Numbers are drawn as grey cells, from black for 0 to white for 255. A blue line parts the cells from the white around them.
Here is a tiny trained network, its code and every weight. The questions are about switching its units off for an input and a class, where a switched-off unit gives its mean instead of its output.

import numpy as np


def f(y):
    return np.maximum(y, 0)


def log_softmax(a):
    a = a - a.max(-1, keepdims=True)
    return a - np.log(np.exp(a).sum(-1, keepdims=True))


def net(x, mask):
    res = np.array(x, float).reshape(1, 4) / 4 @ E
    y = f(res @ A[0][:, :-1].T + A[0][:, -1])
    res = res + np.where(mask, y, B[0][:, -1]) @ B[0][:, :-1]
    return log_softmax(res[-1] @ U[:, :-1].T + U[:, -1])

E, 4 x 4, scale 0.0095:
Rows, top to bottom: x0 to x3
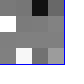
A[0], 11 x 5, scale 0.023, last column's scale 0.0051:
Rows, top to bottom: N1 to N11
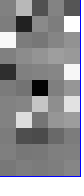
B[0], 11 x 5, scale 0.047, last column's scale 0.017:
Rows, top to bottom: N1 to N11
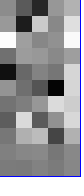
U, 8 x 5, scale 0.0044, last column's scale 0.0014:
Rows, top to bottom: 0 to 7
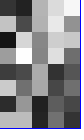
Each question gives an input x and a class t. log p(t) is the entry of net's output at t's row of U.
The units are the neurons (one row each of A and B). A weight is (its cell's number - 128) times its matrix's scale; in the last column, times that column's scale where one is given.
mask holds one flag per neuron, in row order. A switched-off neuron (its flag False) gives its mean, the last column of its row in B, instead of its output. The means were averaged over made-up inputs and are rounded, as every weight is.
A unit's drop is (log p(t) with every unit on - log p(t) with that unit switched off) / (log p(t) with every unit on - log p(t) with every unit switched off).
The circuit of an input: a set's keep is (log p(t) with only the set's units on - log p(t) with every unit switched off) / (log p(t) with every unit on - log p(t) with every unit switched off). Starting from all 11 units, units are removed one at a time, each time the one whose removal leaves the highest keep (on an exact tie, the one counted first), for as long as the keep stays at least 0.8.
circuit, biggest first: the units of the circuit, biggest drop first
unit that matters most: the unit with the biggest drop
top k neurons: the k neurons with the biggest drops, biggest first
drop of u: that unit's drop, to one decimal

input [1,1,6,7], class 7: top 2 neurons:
N5, N1
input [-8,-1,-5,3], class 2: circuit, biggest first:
N3, N2
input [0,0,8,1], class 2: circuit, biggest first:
N3, N2, N6
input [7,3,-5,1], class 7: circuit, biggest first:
N2
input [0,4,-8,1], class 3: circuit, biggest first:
N2, N6
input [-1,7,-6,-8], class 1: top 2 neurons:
N6, N2
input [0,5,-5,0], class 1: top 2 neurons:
N6, N8
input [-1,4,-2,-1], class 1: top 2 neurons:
N6, N8
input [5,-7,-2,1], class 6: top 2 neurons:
N2, N1
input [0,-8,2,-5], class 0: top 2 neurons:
N6, N2
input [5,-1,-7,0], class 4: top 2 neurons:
N3, N8
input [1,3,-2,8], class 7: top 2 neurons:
N1, N7
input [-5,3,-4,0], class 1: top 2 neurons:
N8, N9
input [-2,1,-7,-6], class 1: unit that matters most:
N5
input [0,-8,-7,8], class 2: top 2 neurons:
N6, N8
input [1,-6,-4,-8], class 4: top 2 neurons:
N9, N7
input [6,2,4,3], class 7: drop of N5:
0.2
